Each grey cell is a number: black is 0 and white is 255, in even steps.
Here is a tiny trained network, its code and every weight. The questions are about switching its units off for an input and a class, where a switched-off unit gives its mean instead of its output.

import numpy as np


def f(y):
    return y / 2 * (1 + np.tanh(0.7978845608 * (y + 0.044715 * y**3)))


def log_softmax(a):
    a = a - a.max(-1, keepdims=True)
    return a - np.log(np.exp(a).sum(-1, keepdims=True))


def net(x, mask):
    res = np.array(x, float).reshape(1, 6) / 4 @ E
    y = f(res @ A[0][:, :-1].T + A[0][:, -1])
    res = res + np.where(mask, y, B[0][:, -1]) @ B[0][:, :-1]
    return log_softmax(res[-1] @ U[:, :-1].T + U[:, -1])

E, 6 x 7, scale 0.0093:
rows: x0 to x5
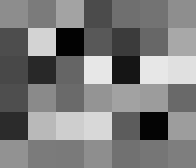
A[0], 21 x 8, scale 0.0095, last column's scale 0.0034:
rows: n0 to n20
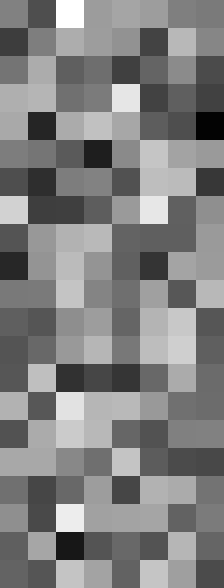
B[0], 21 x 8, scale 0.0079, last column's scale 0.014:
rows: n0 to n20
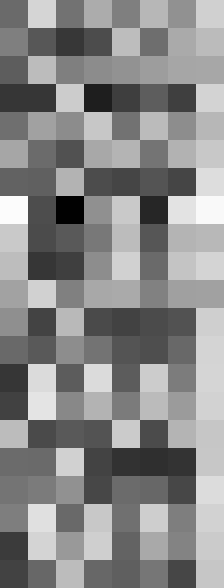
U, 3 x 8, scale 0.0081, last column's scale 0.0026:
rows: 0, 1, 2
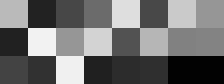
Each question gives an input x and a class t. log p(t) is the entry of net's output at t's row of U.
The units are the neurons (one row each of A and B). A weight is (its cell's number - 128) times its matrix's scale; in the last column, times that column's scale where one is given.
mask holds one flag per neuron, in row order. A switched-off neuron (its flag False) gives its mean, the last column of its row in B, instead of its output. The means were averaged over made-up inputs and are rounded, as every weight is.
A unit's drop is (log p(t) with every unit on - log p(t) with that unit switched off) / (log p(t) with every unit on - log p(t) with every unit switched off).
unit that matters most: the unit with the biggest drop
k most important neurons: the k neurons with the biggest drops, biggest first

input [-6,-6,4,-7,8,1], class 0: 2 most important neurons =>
n15, n9
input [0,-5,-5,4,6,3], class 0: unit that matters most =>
n15
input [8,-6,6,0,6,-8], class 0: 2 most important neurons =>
n9, n15
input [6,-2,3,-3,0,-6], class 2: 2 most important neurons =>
n13, n19
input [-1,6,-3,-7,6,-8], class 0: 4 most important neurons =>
n9, n15, n1, n14
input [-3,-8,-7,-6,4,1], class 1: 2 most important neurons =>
n14, n18
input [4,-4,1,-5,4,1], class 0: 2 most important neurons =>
n15, n13
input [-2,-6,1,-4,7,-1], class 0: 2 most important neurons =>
n15, n9
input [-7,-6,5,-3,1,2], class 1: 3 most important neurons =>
n18, n14, n0
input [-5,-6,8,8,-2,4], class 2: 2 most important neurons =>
n11, n6
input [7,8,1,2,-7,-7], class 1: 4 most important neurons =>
n13, n19, n9, n15
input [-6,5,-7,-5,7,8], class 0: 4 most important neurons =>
n9, n15, n8, n6
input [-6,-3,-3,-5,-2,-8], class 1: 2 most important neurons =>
n11, n6
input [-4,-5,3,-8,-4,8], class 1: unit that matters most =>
n14
